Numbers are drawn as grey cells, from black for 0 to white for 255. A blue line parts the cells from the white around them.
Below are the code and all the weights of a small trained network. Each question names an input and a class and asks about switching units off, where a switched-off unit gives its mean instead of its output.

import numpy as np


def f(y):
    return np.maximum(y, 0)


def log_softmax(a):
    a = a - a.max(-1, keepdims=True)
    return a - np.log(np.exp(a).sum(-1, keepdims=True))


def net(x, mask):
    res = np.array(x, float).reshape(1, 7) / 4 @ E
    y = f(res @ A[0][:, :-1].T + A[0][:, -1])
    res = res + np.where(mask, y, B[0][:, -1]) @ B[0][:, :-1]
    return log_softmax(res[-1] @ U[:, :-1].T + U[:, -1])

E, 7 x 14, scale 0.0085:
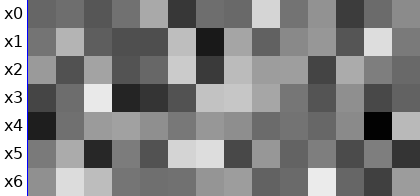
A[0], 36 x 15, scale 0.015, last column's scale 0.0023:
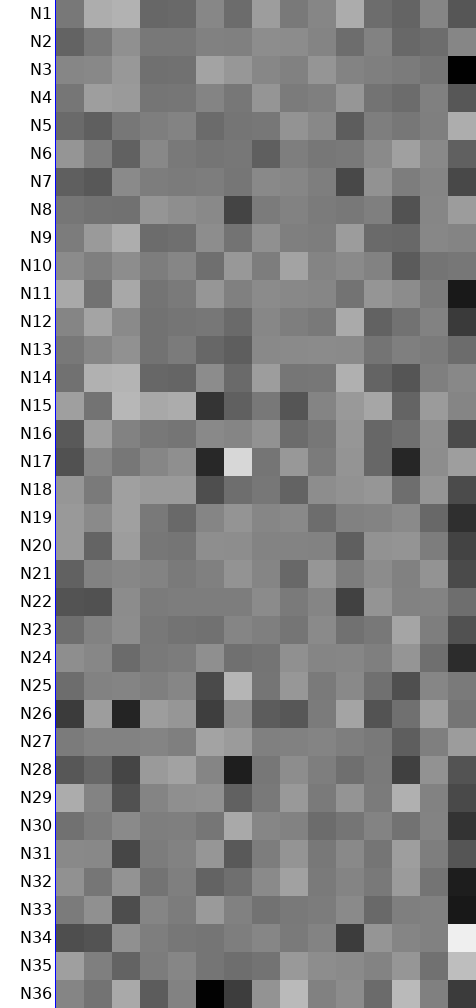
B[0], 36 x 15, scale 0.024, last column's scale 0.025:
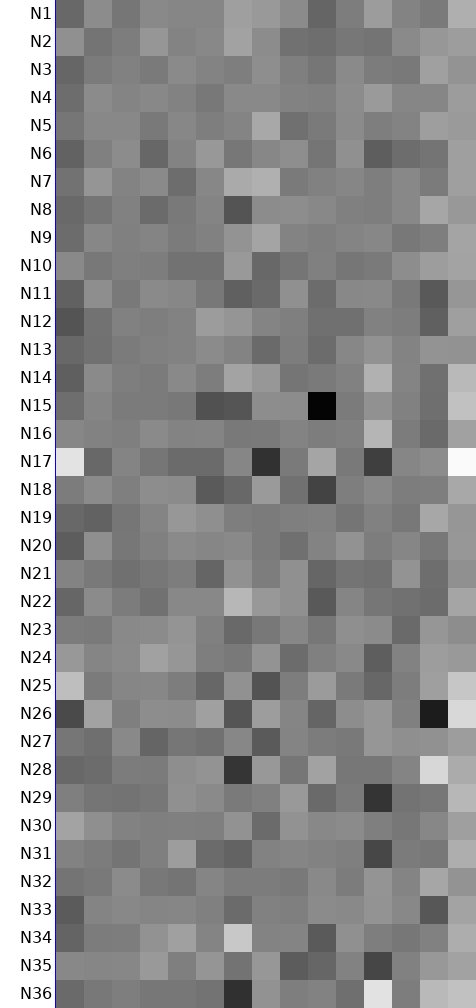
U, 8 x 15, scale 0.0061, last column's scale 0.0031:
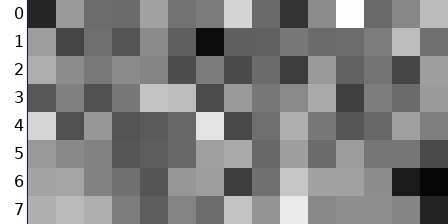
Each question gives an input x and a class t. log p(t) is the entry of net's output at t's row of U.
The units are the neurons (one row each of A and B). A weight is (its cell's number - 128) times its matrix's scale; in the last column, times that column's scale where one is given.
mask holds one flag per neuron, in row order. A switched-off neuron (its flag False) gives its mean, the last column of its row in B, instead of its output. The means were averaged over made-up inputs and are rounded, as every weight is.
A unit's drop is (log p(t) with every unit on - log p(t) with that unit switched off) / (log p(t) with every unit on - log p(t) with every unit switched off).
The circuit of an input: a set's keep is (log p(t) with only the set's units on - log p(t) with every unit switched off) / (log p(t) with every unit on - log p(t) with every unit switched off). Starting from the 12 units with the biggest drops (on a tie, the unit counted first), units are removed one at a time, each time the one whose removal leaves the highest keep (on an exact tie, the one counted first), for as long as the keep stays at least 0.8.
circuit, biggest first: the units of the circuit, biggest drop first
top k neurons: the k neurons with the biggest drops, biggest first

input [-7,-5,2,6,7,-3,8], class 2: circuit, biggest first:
N17, N15
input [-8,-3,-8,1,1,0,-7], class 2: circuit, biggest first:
N36
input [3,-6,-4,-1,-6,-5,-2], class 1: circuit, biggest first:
N36, N14
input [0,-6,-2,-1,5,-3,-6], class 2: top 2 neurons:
N15, N17
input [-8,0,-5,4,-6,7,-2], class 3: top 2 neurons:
N17, N36
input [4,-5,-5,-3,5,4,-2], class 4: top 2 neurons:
N17, N25
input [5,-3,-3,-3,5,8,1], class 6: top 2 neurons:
N26, N15
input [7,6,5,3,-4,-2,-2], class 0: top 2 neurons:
N17, N36
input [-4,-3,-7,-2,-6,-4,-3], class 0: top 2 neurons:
N17, N25
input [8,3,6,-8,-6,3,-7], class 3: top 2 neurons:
N17, N29
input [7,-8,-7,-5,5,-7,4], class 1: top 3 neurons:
N17, N28, N36
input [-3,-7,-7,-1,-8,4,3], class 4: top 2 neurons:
N15, N17
